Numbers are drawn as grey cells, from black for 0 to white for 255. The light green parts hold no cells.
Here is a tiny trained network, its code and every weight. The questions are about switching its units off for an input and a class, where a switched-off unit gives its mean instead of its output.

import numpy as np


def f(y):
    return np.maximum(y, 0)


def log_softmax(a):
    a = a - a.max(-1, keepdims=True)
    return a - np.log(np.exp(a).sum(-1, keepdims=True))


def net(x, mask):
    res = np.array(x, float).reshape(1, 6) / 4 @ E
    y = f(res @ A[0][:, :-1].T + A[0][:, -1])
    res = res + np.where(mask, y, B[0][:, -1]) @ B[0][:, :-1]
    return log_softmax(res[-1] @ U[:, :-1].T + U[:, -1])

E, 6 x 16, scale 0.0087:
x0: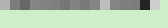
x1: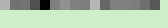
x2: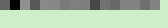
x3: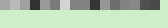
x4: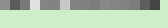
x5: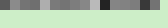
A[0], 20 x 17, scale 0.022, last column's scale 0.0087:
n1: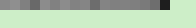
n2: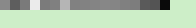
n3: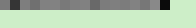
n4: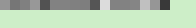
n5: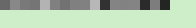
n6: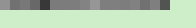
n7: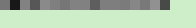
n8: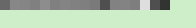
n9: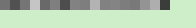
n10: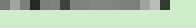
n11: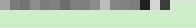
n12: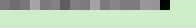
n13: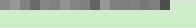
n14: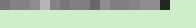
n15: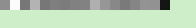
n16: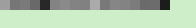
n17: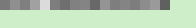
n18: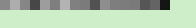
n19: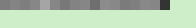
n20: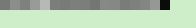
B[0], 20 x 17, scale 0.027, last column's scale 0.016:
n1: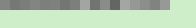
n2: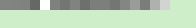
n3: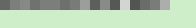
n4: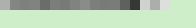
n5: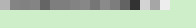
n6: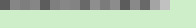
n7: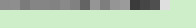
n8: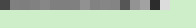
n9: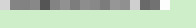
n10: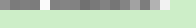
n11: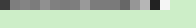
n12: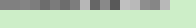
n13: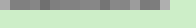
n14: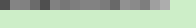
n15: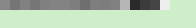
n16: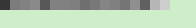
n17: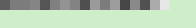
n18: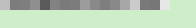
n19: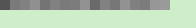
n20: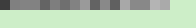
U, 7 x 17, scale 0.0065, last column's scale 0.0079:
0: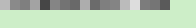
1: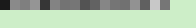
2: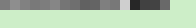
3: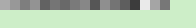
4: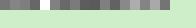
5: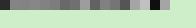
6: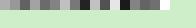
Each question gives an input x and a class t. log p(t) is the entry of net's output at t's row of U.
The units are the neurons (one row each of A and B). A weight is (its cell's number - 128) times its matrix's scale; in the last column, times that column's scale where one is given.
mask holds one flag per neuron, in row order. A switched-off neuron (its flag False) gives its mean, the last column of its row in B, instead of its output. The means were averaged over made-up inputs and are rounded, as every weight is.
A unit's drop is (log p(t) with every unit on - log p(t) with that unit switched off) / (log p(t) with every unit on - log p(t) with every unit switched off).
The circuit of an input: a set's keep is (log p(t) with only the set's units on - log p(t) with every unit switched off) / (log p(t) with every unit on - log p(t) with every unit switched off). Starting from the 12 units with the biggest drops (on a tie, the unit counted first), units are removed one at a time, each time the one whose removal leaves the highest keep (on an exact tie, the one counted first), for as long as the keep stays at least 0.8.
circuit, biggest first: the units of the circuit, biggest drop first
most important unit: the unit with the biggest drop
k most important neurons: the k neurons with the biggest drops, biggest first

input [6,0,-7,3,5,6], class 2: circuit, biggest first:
(n15)
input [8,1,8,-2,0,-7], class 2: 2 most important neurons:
(n7 n3)
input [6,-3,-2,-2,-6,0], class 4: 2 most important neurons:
(n10 n8)
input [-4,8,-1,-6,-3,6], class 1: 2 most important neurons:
(n16 n6)
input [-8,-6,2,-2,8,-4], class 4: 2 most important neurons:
(n2 n11)
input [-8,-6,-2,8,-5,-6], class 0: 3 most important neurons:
(n18 n11 n13)
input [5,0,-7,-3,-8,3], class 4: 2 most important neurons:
(n10 n7)
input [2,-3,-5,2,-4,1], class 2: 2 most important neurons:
(n15 n2)
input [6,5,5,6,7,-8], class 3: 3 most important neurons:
(n4 n10 n9)
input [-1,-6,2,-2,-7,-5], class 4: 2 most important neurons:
(n10 n16)
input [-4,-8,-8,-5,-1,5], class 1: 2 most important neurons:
(n17 n20)
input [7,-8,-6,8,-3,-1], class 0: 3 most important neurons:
(n18 n13 n16)
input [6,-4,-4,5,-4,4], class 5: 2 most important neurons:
(n11 n9)
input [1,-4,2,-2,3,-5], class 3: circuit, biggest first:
(n4)
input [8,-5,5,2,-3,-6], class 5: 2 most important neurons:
(n11 n5)
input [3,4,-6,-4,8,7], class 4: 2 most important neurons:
(n2 n4)
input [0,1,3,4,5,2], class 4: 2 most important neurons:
(n2 n9)
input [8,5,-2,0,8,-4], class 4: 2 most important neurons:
(n2 n8)
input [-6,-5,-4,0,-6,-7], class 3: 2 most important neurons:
(n4 n11)
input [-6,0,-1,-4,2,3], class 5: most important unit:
n8
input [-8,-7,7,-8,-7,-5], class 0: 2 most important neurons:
(n9 n11)
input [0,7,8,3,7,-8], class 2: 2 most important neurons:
(n7 n3)
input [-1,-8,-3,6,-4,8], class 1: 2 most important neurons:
(n17 n4)
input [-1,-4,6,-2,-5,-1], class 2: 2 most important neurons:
(n7 n2)
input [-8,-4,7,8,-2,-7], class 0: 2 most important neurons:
(n18 n11)
